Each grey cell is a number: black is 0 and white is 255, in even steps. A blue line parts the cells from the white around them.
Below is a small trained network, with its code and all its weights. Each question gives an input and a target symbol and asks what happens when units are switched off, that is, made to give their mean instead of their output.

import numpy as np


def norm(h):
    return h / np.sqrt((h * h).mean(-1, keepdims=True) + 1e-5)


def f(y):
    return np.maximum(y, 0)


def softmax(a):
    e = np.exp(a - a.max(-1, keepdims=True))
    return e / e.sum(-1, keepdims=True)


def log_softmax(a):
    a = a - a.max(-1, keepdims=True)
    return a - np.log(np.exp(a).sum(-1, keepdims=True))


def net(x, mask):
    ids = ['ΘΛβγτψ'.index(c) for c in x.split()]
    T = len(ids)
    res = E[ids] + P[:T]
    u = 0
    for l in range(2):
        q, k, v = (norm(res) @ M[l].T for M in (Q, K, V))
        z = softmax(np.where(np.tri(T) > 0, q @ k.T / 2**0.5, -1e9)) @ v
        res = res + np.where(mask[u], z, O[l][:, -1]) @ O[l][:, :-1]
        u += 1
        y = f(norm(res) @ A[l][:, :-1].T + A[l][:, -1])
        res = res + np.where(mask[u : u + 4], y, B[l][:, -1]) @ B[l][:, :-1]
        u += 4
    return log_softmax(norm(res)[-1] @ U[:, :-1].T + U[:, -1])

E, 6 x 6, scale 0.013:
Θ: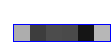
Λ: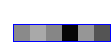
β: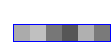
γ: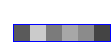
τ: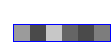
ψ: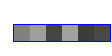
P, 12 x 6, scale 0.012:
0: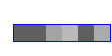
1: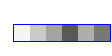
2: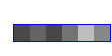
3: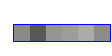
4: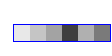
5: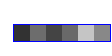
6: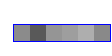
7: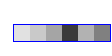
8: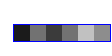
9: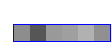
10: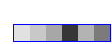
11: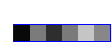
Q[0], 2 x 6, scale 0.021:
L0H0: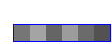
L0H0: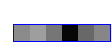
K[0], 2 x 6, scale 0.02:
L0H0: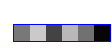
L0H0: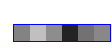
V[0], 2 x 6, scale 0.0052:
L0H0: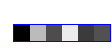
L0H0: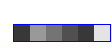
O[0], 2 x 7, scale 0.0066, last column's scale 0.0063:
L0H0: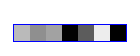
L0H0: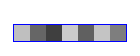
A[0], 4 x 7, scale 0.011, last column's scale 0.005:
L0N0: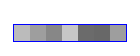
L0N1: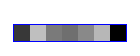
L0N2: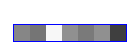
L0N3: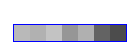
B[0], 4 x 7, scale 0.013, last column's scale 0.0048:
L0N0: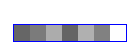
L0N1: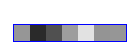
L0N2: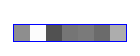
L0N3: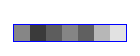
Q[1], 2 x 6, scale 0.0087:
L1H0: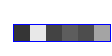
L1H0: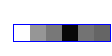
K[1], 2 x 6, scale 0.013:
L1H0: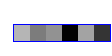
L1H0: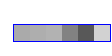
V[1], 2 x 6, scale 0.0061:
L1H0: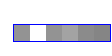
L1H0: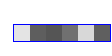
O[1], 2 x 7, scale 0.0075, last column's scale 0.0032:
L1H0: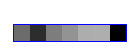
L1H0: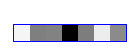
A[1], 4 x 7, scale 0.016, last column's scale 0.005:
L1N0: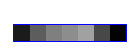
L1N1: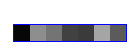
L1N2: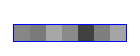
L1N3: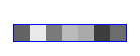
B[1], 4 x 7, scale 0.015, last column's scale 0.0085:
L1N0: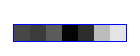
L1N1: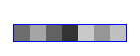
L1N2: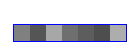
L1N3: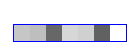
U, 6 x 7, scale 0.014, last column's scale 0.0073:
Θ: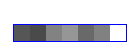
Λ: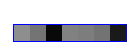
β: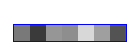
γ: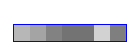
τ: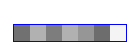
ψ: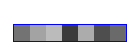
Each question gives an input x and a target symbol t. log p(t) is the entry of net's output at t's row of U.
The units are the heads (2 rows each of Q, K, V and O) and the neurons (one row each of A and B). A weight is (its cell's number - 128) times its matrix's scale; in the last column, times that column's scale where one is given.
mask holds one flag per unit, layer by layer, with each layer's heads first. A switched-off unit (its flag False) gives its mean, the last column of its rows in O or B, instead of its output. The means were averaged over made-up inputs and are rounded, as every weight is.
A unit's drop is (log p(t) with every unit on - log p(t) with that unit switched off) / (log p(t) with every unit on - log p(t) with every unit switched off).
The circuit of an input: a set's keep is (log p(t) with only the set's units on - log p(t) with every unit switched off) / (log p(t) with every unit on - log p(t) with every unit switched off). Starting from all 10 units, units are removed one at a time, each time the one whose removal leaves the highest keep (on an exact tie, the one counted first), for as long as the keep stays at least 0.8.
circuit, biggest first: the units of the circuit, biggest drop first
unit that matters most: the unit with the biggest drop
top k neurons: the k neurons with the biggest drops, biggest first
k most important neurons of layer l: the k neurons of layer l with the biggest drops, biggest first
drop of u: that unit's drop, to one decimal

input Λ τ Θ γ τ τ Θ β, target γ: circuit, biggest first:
(L0N3; L1H0)
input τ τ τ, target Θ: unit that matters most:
L0N2
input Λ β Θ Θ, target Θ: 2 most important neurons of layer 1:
(L1N3; L1N2)
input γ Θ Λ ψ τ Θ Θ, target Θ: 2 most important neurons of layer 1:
(L1N3; L1N1)
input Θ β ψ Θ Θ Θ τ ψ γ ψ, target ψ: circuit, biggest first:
(L0H0; L1N0; L1N3)
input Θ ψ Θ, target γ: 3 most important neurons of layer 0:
(L0N3; L0N0; L0N1)
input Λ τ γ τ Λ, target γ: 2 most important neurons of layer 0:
(L0N3; L0N0)
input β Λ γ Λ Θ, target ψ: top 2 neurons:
(L0N3; L1N3)
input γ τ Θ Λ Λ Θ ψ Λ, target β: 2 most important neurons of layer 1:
(L1N0; L1N3)
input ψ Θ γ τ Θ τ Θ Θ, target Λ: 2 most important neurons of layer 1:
(L1N0; L1N3)
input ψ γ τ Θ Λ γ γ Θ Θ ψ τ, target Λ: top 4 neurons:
(L0N2; L0N3; L1N0; L0N0)
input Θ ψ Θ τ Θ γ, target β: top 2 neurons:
(L0N1; L1N0)
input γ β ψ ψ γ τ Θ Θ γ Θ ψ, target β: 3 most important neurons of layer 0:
(L0N2; L0N3; L0N1)
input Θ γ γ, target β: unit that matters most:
L0H0
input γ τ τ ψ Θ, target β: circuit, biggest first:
(L0H0; L1H0; L0N2; L0N0)
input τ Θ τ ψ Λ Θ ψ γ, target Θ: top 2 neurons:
(L0N3; L0N2)
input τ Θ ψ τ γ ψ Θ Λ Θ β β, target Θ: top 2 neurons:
(L0N2; L0N3)
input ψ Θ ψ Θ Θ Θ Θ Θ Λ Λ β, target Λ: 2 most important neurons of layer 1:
(L1N0; L1N1)
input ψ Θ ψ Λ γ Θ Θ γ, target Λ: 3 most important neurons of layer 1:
(L1N0; L1N3; L1N1)
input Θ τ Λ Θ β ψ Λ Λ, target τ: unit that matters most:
L0H0
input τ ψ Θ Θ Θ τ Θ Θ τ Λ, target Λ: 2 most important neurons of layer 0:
(L0N3; L0N2)
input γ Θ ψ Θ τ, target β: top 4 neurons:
(L0N3; L0N1; L0N2; L1N0)
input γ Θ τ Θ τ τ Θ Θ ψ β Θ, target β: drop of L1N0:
0.4
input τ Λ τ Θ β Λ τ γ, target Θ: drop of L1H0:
0.9
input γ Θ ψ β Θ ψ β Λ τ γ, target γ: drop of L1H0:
0.1
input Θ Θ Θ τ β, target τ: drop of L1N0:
0.2
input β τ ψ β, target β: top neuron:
(L1N0)
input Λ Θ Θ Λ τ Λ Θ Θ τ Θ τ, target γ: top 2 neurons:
(L0N2; L0N3)
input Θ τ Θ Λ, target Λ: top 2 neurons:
(L1N0; L1N3)
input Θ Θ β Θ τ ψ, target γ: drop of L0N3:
0.1
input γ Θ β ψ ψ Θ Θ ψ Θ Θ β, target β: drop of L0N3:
0.8
